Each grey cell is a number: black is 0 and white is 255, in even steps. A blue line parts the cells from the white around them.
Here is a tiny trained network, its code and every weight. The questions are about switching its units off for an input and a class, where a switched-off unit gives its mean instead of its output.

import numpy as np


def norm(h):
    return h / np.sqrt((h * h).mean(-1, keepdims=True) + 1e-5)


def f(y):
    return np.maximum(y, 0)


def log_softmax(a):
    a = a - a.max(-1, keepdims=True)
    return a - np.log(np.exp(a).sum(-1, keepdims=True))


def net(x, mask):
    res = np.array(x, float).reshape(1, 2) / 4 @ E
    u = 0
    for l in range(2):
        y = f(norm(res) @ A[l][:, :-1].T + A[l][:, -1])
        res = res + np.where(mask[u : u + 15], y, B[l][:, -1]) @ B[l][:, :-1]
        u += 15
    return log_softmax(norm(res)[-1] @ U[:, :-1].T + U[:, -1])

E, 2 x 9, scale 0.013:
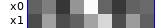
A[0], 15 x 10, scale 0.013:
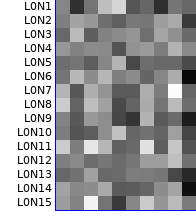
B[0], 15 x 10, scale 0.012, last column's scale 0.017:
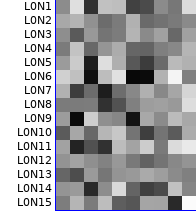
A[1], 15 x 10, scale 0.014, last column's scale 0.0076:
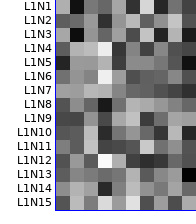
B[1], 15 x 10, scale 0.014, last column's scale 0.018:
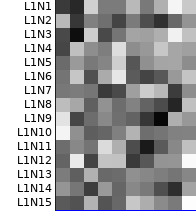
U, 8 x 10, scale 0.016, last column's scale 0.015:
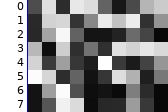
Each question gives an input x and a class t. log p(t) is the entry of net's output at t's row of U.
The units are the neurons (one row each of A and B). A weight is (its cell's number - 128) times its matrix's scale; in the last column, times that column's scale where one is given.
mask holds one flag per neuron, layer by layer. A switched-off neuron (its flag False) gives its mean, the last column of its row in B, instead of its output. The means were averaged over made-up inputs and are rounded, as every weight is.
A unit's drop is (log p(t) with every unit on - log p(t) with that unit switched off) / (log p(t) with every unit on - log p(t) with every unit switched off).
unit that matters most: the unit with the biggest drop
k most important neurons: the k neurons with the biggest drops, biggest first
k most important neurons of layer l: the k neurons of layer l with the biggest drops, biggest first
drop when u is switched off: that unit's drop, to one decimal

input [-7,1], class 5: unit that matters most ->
L0N15
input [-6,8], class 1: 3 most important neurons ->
L0N11, L0N7, L0N8
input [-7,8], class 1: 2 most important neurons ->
L0N11, L0N7
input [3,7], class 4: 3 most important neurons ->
L0N1, L0N15, L0N3
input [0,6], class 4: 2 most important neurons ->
L0N15, L0N1
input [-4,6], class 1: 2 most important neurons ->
L0N11, L0N7
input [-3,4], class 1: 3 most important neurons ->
L0N11, L0N7, L0N8
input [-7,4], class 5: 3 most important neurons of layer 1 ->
L1N1, L1N3, L1N15
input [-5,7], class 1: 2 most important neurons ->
L0N11, L0N7
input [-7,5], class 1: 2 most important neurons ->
L0N11, L0N7
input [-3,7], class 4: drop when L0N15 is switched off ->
0.8
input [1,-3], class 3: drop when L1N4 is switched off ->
0.0
